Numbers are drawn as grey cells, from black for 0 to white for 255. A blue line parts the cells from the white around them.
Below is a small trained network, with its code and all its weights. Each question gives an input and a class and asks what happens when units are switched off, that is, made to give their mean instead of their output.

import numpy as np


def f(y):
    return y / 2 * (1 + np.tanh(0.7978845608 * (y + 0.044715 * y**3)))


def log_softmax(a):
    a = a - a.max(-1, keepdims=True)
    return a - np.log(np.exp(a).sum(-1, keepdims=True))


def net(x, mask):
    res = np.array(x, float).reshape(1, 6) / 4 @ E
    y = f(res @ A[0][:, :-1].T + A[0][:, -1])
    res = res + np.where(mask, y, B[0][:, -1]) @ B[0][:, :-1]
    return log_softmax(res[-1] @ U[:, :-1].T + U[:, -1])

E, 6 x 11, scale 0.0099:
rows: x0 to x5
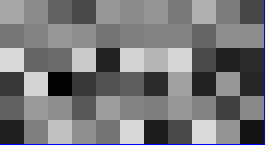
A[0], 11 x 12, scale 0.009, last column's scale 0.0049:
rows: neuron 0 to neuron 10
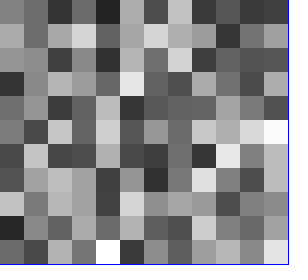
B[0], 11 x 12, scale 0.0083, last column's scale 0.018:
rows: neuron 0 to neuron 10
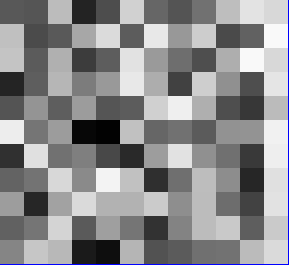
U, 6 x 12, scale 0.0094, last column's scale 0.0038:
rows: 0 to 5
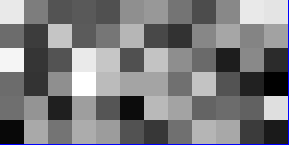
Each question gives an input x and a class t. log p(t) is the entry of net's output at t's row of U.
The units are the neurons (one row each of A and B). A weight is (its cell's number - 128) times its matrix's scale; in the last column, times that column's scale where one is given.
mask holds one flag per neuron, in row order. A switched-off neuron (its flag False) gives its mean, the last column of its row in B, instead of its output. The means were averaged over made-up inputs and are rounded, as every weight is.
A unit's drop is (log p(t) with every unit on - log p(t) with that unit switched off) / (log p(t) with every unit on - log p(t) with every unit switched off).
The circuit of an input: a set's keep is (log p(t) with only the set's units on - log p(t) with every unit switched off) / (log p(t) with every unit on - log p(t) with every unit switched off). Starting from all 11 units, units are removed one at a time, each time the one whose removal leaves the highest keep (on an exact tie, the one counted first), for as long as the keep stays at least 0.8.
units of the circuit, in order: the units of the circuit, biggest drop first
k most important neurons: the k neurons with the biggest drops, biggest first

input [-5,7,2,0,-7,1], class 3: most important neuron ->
neuron 5
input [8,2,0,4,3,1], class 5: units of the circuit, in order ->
neuron 5; neuron 6
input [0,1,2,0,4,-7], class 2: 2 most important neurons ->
neuron 5; neuron 10
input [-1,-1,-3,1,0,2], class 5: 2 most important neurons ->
neuron 2; neuron 0
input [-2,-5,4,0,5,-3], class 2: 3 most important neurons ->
neuron 5; neuron 10; neuron 1
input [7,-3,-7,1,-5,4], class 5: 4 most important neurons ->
neuron 6; neuron 2; neuron 4; neuron 0
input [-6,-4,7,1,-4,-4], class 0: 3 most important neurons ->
neuron 2; neuron 0; neuron 7
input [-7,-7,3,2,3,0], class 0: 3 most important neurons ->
neuron 7; neuron 3; neuron 9
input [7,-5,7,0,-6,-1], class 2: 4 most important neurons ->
neuron 1; neuron 8; neuron 5; neuron 10
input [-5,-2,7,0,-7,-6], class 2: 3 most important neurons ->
neuron 1; neuron 5; neuron 8
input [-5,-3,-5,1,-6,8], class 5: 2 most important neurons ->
neuron 6; neuron 2
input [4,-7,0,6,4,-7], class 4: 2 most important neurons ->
neuron 6; neuron 4
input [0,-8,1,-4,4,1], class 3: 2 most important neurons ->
neuron 0; neuron 2
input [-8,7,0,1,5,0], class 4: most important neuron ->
neuron 7
